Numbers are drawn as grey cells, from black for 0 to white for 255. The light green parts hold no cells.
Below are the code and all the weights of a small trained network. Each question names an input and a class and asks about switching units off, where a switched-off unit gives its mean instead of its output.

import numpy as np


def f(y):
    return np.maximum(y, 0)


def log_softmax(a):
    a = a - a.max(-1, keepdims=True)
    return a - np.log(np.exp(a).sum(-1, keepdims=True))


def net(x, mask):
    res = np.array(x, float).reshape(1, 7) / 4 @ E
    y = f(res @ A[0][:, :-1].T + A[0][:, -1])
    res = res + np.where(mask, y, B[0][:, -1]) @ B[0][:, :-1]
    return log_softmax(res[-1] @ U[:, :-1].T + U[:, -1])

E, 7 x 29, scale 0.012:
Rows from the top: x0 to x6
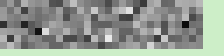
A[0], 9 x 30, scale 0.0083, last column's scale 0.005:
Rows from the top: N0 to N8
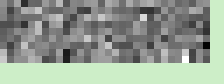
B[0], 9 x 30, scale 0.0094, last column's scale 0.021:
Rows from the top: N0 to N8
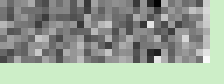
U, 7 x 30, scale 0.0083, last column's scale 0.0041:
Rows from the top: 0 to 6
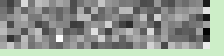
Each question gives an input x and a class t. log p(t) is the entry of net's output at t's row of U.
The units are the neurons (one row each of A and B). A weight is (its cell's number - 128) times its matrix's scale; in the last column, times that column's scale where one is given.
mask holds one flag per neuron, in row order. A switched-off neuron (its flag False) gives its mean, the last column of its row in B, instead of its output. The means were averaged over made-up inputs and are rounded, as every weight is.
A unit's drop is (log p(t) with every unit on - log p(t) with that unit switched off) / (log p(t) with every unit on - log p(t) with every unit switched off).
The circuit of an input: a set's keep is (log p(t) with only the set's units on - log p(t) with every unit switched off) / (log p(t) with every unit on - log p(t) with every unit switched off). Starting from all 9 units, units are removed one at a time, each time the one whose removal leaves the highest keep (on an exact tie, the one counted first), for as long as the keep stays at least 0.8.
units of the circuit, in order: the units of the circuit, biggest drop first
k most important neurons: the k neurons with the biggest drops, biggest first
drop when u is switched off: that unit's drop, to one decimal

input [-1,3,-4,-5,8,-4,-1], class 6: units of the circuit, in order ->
(N7, N0)
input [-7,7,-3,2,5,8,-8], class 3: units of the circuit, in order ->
(N2)
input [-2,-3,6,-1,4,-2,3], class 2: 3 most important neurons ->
(N3, N1, N7)
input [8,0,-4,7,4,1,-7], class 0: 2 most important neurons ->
(N8, N3)
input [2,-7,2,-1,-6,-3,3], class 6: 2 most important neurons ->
(N7, N0)
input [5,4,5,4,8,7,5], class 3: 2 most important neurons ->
(N6, N5)
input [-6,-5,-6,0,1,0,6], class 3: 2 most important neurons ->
(N8, N6)
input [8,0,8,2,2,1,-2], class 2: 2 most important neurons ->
(N3, N1)
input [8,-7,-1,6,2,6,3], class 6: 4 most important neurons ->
(N7, N0, N8, N2)
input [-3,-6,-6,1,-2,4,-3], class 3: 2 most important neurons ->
(N3, N8)
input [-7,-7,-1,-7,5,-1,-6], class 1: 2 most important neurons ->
(N6, N3)
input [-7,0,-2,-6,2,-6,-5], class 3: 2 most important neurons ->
(N8, N2)
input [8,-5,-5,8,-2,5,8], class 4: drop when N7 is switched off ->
0.1
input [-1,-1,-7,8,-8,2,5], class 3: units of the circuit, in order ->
(N3)
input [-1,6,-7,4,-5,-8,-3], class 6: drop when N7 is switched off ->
0.2
